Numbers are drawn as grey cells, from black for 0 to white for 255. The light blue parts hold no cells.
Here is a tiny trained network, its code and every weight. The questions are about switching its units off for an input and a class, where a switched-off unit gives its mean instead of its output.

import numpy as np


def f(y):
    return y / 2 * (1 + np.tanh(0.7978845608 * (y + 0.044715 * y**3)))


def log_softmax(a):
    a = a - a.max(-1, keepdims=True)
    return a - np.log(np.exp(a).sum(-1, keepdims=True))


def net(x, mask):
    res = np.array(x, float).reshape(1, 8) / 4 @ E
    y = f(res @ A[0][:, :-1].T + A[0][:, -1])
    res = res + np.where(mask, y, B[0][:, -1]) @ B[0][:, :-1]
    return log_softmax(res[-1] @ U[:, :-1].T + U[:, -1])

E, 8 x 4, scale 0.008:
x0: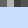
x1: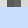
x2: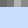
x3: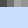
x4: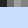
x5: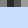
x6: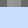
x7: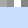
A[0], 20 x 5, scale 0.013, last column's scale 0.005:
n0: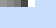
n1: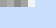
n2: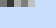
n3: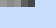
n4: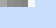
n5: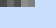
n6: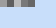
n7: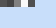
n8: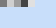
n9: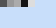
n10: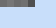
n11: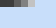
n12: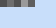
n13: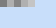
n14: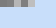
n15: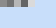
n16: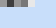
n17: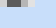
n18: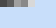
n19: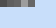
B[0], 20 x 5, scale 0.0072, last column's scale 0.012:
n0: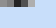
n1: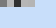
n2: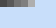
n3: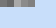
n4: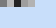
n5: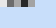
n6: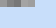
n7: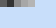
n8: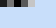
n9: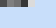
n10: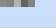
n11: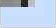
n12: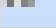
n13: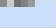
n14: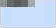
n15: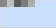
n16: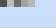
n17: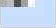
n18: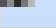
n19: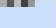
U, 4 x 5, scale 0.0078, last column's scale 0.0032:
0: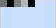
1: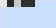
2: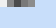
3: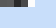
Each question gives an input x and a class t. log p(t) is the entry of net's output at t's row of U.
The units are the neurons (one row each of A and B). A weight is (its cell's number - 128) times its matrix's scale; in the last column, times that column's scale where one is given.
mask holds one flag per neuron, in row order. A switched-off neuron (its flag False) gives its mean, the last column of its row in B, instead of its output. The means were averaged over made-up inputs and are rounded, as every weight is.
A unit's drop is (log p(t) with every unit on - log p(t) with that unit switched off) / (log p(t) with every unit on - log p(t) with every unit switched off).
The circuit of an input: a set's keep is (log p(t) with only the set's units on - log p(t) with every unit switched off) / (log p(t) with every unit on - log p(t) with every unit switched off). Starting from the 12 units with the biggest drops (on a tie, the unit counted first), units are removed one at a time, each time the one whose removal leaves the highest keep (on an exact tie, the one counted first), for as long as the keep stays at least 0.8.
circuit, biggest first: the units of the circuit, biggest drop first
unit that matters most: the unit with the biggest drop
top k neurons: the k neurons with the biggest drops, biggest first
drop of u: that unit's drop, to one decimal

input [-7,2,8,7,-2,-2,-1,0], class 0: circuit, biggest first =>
n7, n9
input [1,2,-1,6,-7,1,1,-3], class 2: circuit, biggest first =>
n8, n9
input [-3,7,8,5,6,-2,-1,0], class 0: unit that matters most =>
n7
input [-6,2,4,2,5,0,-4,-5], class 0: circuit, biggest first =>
n7, n8
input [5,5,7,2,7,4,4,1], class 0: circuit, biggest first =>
n7, n8, n9
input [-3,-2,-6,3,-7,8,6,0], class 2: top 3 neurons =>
n8, n9, n17
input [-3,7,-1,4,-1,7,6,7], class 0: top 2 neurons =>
n7, n2
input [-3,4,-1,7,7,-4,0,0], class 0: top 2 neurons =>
n7, n8
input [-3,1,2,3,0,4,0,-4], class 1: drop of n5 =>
0.1
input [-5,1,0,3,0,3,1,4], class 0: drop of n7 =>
0.3
